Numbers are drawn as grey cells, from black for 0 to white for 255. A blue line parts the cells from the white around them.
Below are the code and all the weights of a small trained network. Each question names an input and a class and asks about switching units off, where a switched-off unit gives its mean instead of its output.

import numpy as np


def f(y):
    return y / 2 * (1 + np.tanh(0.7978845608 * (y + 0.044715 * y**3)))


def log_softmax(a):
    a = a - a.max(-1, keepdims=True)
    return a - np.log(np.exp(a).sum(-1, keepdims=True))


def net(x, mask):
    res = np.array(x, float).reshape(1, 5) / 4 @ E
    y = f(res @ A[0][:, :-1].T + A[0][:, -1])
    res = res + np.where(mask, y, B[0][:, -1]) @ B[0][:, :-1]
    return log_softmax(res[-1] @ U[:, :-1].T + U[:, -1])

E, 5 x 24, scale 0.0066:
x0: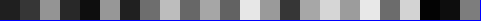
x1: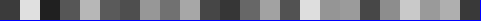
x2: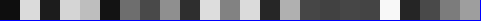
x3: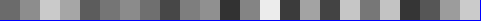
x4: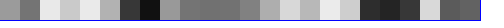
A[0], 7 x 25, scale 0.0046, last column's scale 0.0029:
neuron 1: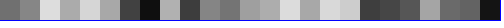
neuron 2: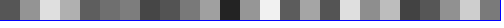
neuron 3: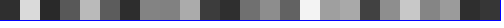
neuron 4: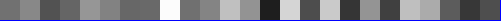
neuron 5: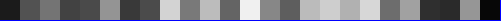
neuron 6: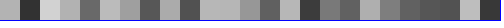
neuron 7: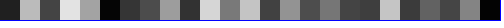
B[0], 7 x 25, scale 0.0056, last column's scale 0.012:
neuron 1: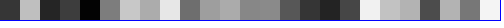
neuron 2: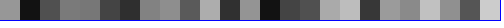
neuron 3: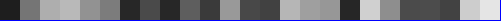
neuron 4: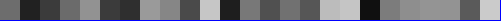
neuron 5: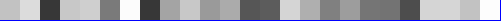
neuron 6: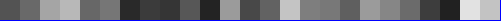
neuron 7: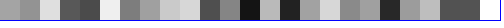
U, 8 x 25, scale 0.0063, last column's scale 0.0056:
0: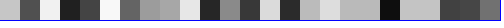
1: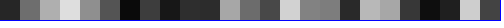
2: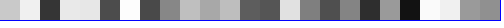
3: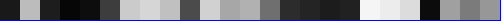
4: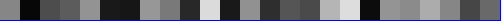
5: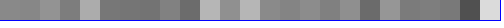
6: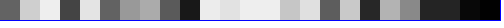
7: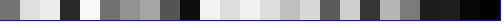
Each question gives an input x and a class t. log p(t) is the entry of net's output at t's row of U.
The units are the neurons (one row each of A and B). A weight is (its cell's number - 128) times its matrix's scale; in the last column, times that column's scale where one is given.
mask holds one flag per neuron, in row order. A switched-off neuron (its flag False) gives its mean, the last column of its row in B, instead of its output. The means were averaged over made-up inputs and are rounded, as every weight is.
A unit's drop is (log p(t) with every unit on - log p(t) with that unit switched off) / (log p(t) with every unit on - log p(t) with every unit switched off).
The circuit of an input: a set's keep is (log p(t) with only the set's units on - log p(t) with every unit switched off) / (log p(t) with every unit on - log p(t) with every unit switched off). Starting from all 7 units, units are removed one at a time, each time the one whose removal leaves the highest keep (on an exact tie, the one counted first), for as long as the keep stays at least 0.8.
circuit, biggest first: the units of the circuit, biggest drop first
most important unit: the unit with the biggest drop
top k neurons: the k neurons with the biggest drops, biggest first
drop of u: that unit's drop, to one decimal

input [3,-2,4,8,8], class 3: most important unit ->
neuron 1
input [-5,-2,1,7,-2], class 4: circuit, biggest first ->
(neuron 5; neuron 2)
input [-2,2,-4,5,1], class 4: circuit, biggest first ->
(neuron 7; neuron 2)
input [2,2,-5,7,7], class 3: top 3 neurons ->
(neuron 1; neuron 7; neuron 4)
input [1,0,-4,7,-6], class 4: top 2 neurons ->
(neuron 1; neuron 2)
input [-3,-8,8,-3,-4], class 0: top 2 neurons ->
(neuron 7; neuron 3)
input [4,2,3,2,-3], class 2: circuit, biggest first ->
(neuron 1; neuron 5)
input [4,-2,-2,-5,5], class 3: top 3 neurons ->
(neuron 1; neuron 7; neuron 2)
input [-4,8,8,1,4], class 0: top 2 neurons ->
(neuron 7; neuron 6)
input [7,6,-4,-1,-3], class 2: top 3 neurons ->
(neuron 5; neuron 7; neuron 6)
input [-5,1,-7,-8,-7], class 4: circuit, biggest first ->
(neuron 7; neuron 1; neuron 4)
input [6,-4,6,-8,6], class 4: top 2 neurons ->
(neuron 4; neuron 3)
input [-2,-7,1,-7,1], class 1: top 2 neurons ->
(neuron 6; neuron 2)
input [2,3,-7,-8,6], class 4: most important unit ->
neuron 4
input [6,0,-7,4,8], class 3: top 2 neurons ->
(neuron 1; neuron 7)
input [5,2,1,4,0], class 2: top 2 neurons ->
(neuron 5; neuron 4)
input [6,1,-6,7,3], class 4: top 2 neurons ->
(neuron 2; neuron 7)
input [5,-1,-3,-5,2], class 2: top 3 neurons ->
(neuron 5; neuron 7; neuron 2)
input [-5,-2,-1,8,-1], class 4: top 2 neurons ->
(neuron 2; neuron 5)
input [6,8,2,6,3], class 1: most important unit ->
neuron 3
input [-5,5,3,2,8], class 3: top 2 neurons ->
(neuron 1; neuron 5)
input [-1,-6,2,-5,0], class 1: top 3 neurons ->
(neuron 6; neuron 2; neuron 5)
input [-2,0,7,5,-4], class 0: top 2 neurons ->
(neuron 7; neuron 1)
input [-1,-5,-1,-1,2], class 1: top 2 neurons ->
(neuron 7; neuron 5)
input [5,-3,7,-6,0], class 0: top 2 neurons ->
(neuron 7; neuron 2)
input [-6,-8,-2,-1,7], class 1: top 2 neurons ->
(neuron 6; neuron 5)
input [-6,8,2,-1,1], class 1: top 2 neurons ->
(neuron 3; neuron 5)
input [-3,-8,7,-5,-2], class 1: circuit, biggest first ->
(neuron 6)
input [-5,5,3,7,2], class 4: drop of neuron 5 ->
0.5
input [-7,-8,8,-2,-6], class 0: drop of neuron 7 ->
0.8
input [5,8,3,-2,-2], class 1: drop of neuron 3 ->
1.0
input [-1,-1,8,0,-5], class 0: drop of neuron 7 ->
0.7
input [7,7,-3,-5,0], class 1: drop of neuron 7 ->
0.1
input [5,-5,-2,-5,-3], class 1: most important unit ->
neuron 6
